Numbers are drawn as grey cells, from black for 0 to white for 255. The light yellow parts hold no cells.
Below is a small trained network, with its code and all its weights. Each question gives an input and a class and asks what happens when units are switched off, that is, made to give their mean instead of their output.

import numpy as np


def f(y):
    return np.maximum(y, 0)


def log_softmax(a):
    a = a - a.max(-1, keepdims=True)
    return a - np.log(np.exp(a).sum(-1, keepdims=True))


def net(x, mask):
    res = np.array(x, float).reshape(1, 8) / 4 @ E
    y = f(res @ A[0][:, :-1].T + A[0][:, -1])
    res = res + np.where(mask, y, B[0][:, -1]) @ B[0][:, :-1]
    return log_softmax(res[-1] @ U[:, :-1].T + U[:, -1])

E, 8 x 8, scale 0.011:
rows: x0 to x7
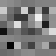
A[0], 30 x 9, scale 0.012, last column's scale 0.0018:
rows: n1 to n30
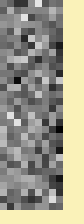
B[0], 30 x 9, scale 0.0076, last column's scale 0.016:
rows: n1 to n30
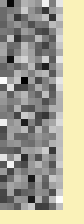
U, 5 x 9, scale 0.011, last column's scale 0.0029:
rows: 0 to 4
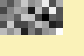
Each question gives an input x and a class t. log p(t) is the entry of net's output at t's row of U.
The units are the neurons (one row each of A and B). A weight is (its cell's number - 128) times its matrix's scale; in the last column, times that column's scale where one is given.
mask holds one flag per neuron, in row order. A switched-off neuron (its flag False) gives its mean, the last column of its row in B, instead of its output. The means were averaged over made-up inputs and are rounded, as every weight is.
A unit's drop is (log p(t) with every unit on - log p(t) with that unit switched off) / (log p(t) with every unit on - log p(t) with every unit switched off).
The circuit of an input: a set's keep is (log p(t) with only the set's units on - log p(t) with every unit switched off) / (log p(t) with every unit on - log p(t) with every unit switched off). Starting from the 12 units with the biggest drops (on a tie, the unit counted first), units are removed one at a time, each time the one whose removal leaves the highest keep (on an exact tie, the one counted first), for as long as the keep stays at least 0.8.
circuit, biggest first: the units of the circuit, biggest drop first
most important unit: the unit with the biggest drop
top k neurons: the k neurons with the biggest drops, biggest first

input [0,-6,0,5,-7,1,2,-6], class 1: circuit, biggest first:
n26
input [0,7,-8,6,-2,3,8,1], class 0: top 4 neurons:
n9; n3; n17; n25
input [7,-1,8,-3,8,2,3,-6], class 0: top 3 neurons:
n1; n14; n11
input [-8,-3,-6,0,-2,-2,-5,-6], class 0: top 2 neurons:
n9; n22
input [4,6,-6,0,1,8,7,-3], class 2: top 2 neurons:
n10; n1
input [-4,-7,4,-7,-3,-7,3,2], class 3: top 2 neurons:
n6; n18
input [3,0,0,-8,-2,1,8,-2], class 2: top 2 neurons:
n30; n10
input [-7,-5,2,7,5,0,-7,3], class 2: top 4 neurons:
n17; n2; n12; n8
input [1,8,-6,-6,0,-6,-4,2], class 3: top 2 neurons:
n3; n24
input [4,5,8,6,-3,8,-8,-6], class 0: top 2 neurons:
n1; n14
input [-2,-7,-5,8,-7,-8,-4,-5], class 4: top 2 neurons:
n18; n23
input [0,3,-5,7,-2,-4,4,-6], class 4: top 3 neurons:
n18; n23; n1
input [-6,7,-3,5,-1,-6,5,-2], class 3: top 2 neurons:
n24; n3
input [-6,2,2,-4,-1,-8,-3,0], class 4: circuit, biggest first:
n12
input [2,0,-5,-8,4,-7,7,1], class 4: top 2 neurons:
n12; n17
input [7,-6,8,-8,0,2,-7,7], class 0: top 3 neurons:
n1; n11; n18
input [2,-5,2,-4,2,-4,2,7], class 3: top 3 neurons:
n6; n18; n23
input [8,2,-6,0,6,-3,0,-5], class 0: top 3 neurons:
n9; n3; n26
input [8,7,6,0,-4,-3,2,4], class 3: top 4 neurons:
n24; n28; n9; n20
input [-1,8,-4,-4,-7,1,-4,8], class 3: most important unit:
n3
